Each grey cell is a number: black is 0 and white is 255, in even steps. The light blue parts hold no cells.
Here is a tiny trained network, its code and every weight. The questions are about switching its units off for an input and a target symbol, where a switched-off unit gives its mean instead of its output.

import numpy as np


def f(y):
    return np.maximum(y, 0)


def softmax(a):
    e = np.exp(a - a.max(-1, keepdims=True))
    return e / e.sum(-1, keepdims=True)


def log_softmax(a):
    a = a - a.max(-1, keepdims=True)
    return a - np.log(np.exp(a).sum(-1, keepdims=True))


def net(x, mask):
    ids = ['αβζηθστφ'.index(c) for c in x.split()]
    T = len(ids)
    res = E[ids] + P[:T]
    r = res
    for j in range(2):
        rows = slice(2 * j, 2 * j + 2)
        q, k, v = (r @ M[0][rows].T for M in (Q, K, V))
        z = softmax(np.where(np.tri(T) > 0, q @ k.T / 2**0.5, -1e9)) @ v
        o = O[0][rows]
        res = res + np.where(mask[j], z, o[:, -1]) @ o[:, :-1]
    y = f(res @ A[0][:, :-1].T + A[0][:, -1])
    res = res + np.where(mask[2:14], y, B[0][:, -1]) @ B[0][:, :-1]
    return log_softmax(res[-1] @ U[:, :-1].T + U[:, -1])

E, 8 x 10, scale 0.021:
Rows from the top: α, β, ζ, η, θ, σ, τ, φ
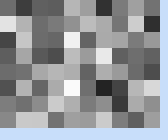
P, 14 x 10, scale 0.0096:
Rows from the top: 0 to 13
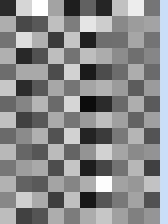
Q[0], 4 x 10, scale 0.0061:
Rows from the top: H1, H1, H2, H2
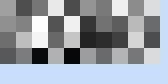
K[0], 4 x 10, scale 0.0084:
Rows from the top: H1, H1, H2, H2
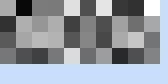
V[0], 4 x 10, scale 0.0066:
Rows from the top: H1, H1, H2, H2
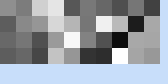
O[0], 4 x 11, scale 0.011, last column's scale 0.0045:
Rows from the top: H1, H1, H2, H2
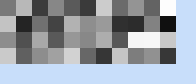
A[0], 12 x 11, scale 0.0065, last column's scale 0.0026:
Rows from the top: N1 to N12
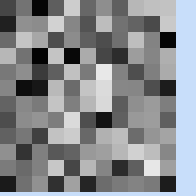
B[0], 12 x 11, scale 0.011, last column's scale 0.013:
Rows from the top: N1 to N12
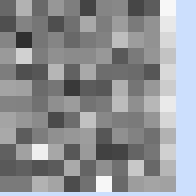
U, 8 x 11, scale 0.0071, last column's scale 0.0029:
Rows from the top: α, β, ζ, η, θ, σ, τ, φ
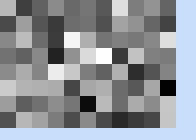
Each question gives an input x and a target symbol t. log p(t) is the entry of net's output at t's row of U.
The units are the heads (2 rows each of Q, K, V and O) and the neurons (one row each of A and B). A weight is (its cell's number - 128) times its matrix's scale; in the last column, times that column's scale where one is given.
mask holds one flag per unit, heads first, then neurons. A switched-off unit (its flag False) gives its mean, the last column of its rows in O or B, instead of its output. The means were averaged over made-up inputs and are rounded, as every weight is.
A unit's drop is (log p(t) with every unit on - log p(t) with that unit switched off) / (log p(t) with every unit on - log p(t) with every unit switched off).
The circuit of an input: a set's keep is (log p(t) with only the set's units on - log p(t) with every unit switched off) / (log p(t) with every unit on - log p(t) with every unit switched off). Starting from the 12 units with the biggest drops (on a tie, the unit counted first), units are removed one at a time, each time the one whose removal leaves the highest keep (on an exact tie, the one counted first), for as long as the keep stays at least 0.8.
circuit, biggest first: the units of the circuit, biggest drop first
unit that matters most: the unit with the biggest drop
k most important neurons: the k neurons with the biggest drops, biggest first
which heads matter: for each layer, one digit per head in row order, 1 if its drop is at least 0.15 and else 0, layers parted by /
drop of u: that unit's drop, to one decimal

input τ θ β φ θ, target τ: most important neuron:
[N12]
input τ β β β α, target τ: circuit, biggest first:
[H1; N12]
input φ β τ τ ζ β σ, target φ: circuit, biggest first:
[H2; N7]
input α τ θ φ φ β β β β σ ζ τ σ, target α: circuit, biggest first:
[N3; H2]
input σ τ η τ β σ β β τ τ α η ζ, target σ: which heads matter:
01
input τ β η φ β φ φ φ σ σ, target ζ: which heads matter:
10
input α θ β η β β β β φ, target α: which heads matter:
11
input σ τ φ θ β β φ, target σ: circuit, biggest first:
[H2; N10]
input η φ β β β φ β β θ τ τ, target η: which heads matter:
10
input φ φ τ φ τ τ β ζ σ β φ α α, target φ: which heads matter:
11
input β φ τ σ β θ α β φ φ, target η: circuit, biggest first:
[N1; H1]
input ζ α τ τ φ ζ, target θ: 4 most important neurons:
[N1; N5; N2; N9]
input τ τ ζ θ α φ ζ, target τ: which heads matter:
10
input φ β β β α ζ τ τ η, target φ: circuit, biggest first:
[H2]
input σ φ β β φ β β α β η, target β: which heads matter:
01
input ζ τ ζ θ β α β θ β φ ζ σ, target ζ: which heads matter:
10
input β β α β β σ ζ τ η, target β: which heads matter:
11
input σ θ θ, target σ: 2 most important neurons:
[N10; N8]
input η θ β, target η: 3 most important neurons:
[N1; N6; N10]
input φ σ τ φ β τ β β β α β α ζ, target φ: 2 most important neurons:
[N7; N5]
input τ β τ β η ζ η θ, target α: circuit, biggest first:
[N6; H1]
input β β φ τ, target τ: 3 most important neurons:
[N11; N6; N8]
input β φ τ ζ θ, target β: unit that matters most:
N2
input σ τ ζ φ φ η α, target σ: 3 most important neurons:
[N10; N8; N12]
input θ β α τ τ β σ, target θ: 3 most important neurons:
[N1; N9; N11]
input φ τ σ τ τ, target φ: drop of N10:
-0.1
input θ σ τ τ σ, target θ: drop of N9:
0.1
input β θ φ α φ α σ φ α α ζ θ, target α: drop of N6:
0.3
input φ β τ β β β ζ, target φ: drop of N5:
0.1
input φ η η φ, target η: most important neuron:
[N11]
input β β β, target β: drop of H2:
0.5
